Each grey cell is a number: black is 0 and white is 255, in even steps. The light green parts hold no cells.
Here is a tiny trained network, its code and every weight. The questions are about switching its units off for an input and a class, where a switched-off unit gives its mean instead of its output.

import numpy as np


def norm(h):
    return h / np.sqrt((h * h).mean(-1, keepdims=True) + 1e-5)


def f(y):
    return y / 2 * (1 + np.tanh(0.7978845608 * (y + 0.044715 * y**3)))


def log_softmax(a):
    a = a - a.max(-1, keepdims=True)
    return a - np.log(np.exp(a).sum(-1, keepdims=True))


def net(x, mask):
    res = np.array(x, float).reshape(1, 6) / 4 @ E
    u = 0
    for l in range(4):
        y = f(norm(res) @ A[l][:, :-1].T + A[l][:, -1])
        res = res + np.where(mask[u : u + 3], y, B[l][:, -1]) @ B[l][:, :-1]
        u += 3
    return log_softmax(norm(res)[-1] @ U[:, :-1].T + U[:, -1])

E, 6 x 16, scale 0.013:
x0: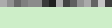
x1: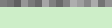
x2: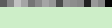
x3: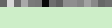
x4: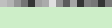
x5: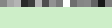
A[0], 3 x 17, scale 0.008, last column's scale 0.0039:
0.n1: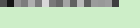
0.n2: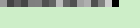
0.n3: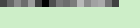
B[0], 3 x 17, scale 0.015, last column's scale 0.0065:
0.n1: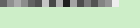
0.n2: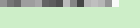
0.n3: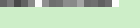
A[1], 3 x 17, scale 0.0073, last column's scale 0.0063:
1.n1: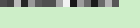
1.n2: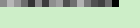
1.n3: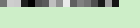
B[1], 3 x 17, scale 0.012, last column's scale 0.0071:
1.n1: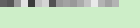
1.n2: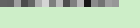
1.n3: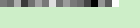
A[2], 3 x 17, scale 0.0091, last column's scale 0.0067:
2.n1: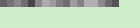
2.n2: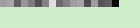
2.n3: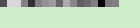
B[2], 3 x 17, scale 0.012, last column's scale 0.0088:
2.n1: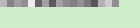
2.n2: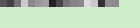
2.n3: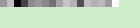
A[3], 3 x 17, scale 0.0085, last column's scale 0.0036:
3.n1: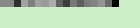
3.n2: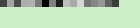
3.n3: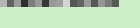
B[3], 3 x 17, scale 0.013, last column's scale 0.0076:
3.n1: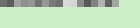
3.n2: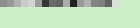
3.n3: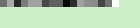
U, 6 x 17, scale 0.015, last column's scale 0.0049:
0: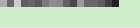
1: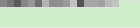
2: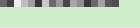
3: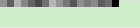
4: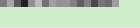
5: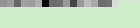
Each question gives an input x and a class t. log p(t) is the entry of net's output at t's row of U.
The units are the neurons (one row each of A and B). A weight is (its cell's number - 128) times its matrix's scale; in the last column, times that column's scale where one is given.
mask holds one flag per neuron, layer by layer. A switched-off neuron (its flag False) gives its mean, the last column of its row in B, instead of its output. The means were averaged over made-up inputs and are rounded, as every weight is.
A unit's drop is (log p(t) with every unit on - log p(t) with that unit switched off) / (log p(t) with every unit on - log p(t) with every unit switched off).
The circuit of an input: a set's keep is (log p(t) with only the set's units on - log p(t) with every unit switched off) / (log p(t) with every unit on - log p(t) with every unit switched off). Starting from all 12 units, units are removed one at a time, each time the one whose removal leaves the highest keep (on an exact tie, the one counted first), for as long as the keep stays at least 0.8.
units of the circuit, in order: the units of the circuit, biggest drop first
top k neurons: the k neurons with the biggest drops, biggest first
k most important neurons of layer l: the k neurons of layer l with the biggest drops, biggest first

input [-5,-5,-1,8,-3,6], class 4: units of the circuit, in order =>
(1.n3)
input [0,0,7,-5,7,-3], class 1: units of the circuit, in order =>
(2.n3; 1.n3)
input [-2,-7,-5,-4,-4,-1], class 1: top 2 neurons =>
(0.n1; 0.n2)
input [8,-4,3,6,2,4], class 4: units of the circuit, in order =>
(0.n2; 1.n2)
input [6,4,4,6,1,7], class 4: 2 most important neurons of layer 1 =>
(1.n2; 1.n3)
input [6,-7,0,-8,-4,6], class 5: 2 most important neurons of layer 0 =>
(0.n2; 0.n1)
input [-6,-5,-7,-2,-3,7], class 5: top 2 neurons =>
(3.n3; 0.n2)
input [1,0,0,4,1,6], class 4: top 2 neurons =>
(1.n3; 0.n2)
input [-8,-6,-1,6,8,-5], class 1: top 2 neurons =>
(2.n2; 3.n3)
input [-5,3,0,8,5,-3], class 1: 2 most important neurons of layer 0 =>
(0.n2; 0.n3)
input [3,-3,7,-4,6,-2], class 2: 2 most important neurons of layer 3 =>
(3.n1; 3.n3)
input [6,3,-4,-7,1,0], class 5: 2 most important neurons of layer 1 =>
(1.n1; 1.n2)
